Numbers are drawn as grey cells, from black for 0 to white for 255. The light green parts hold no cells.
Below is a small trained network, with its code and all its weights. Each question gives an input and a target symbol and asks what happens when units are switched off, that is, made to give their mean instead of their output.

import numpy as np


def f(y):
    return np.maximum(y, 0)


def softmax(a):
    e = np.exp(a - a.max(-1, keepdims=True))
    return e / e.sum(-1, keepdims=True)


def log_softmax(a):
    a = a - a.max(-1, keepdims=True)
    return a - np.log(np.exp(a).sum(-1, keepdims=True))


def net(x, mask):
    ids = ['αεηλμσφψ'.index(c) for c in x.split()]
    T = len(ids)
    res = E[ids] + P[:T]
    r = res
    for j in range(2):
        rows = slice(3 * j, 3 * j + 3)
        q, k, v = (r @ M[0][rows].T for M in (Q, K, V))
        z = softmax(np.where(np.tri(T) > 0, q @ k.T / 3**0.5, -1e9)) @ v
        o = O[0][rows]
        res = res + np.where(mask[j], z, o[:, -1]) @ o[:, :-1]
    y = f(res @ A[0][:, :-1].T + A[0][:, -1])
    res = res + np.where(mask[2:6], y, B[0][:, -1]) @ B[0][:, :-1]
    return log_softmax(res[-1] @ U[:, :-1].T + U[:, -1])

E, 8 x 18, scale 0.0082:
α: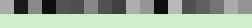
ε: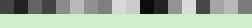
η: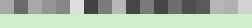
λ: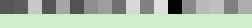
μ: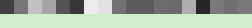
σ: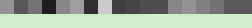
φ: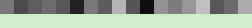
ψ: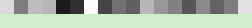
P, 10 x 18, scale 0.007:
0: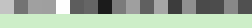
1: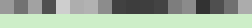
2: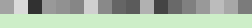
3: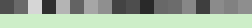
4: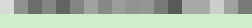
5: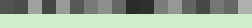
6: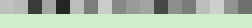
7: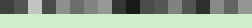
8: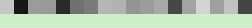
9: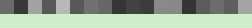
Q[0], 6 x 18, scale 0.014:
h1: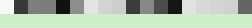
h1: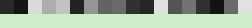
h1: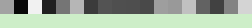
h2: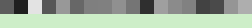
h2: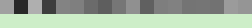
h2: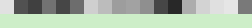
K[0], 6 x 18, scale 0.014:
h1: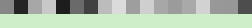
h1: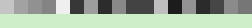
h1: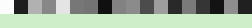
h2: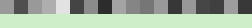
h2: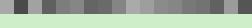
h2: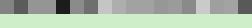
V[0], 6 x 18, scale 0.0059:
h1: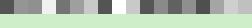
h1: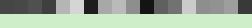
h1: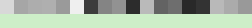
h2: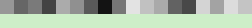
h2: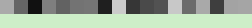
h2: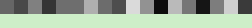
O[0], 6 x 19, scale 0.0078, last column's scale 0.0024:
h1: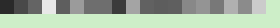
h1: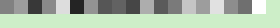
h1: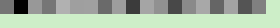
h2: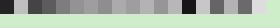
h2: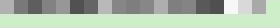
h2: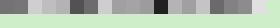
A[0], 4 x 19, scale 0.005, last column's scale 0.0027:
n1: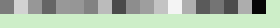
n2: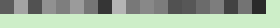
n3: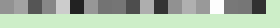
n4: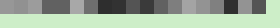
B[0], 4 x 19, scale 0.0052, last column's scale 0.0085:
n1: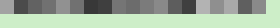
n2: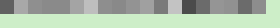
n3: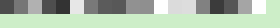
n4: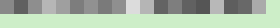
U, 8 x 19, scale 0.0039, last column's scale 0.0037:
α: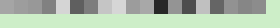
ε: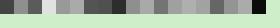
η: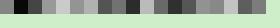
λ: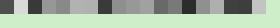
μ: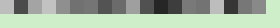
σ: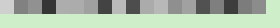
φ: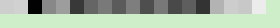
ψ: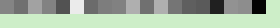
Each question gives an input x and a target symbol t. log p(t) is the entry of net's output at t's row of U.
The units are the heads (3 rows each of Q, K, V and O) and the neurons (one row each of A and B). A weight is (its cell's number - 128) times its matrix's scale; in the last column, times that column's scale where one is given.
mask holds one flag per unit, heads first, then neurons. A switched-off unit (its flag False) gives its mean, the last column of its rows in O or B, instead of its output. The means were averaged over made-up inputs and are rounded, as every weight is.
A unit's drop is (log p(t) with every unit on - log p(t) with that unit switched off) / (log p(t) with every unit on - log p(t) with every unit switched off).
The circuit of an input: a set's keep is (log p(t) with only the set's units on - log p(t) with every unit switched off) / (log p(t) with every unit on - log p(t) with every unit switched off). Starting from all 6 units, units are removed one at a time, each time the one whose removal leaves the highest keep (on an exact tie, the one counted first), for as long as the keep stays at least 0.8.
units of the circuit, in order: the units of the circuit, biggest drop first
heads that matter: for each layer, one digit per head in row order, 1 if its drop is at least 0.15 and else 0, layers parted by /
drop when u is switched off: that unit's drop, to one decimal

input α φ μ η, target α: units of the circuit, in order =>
[h2]
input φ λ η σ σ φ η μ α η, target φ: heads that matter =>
11
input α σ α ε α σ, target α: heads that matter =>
01
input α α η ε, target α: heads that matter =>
01
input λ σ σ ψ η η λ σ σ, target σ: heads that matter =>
10
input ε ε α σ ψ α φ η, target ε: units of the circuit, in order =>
[h1; n3]
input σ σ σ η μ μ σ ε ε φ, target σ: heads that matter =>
10
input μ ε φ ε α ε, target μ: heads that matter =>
01
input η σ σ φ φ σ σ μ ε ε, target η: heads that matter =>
10
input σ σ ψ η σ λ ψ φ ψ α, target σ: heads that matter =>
10
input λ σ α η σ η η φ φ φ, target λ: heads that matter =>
01
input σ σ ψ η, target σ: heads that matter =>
10
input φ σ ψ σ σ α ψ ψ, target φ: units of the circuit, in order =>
[h2; h1]
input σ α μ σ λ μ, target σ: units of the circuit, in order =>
[h1; n3]
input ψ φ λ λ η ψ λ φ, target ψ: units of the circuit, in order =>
[h1]
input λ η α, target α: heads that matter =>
11
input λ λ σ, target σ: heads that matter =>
10
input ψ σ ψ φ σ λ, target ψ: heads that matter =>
10
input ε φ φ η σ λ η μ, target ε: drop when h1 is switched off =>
0.9
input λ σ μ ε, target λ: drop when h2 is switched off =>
1.0
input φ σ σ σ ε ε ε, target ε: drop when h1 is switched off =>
0.9
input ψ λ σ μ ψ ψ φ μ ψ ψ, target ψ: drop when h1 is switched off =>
1.3
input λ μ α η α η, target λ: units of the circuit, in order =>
[h2]
